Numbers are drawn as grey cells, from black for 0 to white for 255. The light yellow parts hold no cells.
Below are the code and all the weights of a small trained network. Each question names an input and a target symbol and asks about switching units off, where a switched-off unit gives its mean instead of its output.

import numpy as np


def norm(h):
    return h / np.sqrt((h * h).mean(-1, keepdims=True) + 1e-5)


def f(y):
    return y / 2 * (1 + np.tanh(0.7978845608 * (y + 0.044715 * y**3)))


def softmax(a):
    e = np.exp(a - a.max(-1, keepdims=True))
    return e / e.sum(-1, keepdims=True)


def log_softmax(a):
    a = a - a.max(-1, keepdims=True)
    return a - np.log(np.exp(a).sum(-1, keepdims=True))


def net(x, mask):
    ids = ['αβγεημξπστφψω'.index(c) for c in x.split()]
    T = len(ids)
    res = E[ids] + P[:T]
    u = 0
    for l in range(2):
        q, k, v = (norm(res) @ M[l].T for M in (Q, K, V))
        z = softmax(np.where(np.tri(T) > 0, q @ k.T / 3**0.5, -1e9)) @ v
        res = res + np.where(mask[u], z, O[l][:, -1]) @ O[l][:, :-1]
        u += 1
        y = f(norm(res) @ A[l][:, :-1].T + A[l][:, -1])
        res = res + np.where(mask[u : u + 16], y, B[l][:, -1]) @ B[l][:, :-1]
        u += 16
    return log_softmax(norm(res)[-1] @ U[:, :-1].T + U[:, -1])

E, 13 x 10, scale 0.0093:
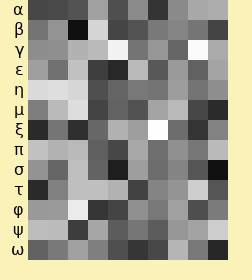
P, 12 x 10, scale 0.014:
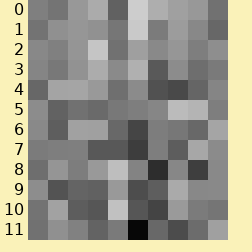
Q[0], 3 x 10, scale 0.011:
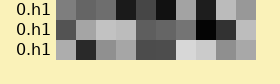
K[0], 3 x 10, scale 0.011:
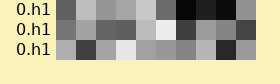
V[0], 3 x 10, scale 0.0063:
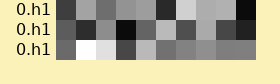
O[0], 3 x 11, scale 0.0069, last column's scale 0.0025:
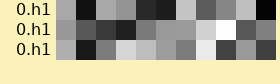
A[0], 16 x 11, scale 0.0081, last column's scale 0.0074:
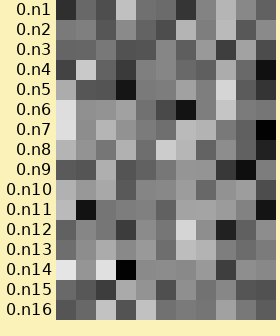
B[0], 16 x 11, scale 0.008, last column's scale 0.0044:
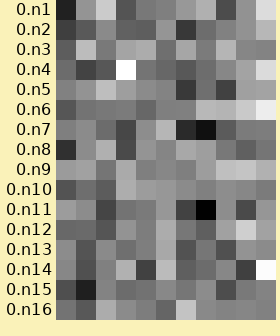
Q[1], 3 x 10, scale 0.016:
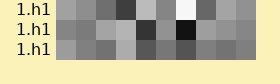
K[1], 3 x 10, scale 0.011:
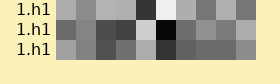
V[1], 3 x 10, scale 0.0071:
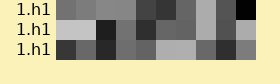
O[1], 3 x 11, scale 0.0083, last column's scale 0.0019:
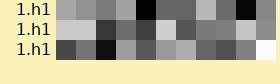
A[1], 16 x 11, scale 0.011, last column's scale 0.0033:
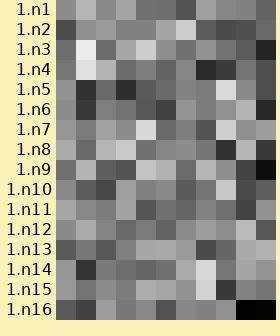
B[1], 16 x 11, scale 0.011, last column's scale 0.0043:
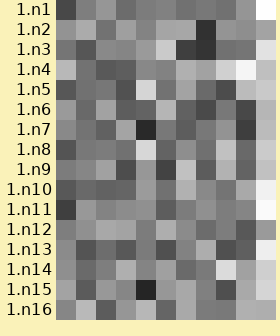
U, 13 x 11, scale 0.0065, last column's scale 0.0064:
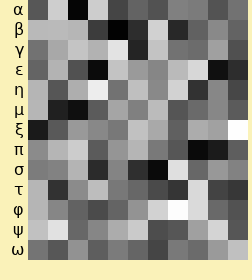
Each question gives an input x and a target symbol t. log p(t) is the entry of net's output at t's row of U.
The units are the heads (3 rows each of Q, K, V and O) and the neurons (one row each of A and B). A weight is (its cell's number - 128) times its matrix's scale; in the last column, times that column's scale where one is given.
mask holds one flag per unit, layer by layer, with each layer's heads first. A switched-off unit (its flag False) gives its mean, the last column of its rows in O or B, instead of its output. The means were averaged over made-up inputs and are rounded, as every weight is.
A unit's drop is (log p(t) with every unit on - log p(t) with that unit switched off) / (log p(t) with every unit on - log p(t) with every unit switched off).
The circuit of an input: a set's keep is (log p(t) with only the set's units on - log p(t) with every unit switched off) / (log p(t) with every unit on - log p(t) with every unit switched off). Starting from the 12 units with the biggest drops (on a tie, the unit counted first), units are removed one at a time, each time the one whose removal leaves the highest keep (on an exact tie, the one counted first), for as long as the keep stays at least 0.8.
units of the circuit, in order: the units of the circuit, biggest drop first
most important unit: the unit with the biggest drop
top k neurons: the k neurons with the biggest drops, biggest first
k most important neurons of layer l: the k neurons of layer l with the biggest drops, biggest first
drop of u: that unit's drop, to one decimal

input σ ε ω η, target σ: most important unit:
0.n5
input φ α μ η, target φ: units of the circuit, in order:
0.h1, 1.n9
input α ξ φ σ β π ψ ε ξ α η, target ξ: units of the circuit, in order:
0.n14, 1.n10
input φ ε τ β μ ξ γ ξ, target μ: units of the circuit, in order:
0.n11, 0.h1
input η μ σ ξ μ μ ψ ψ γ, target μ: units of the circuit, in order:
0.h1, 0.n11
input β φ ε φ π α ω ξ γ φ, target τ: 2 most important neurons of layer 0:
0.n12, 0.n5
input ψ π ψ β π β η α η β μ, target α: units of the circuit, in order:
1.h1, 0.n14
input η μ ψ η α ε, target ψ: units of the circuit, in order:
0.h1, 1.n4
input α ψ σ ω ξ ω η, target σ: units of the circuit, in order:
1.h1, 0.n5, 0.h1
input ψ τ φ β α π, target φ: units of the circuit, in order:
0.h1, 1.n9, 1.n3
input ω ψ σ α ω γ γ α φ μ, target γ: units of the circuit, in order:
0.h1, 1.n8
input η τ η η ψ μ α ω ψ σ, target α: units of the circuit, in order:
0.h1, 0.n4
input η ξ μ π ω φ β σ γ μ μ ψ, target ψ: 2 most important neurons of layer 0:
0.n4, 0.n14
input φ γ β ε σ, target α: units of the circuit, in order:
1.h1, 0.n9
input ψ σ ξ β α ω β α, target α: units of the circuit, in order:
0.h1, 0.n4, 1.h1
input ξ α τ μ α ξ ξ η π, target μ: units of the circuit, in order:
1.h1, 1.n13
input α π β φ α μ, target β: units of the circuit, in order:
0.h1
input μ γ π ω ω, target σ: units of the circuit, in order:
1.h1, 0.n9
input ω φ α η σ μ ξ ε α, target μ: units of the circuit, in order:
0.h1, 0.n11
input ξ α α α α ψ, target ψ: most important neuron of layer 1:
1.n11
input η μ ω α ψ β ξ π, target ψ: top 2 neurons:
1.n4, 0.n4
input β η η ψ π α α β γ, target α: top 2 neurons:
1.n7, 0.n4
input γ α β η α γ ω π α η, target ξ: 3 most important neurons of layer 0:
0.n14, 0.n6, 0.n10
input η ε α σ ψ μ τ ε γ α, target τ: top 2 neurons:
1.n6, 1.n14
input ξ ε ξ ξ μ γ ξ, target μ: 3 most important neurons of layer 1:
1.n13, 1.n1, 1.n11
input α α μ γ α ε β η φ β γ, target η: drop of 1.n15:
0.3
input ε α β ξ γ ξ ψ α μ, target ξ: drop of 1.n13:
0.1
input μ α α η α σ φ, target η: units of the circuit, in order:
0.h1
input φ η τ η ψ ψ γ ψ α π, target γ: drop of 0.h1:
0.9
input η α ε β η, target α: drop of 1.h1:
0.3
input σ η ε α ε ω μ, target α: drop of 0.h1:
0.7
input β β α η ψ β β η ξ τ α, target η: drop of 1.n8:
0.0
